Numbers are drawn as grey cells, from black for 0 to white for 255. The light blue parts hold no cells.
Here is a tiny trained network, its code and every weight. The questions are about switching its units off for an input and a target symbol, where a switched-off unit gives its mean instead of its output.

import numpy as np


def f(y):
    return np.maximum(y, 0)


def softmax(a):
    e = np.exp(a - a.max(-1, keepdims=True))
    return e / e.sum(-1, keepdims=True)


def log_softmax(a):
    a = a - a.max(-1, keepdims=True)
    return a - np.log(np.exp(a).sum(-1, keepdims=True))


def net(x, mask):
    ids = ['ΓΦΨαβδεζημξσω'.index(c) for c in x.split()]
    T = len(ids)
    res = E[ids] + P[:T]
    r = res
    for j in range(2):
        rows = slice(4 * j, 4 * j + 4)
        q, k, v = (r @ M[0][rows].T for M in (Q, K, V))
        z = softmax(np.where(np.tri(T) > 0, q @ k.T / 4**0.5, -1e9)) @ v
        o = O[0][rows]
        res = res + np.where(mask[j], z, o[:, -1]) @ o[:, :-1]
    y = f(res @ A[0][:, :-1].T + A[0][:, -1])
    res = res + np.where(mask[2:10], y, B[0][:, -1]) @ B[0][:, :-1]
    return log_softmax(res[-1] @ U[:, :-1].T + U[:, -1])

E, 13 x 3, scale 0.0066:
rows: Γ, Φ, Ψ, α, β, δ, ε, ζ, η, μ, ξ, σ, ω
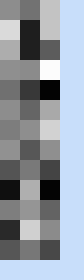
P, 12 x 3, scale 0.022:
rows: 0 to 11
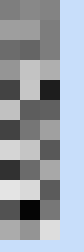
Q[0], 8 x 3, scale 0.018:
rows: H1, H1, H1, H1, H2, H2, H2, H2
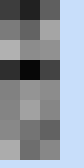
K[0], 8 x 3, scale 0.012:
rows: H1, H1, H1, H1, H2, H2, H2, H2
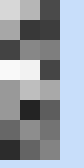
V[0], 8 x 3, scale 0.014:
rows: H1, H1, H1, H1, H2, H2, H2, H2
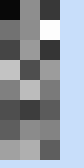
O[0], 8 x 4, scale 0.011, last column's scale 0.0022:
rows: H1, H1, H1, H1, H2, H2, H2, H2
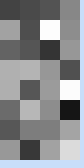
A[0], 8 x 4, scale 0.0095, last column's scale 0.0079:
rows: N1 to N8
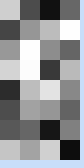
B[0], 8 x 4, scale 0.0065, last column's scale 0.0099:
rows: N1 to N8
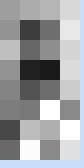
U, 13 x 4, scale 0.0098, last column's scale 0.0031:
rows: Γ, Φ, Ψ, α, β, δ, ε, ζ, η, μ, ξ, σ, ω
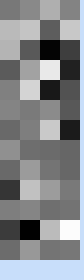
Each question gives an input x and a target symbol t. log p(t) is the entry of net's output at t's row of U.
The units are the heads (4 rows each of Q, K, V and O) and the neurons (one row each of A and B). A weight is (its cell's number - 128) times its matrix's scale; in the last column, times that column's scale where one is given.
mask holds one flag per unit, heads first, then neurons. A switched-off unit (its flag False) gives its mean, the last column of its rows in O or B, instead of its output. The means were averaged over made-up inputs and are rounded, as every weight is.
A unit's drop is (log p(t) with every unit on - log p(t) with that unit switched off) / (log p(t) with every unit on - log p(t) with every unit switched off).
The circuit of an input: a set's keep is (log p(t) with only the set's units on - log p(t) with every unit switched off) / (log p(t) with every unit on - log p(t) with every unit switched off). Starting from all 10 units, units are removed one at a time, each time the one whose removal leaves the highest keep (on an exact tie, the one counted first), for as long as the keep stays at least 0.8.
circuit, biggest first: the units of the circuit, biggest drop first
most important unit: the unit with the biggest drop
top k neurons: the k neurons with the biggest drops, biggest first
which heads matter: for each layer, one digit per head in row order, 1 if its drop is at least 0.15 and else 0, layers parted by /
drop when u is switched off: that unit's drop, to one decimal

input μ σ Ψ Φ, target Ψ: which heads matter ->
10
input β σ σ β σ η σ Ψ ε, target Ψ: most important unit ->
H1
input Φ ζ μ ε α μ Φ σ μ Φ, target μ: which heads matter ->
11
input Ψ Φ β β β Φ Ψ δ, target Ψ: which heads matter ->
01
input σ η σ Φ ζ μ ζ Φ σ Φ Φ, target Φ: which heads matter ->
10
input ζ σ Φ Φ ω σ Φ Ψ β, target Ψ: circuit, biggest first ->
[H1; N4]
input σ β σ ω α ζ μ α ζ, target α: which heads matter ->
11
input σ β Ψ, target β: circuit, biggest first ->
[H1; N7]
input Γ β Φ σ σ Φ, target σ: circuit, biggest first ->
[H2; H1; N7]
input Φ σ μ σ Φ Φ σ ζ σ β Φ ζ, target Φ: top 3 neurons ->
[N8; N4; N3]
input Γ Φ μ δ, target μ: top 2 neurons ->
[N7; N4]
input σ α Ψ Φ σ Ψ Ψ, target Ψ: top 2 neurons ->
[N4; N7]
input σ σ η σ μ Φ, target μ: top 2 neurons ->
[N7; N1]
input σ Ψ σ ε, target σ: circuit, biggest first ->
[H1]
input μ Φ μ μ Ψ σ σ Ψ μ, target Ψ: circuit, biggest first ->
[H1; N4; N8]
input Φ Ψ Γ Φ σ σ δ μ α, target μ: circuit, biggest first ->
[H1; N7]
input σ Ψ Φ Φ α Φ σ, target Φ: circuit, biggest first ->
[H1; N4]
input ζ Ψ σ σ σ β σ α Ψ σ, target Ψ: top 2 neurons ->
[N4; N7]
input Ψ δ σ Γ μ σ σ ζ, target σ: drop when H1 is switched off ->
1.2
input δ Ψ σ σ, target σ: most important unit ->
H1
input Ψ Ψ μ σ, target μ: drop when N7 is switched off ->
1.0
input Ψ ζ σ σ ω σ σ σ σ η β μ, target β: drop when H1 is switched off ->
1.1
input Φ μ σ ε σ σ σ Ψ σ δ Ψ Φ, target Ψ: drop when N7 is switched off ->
0.1
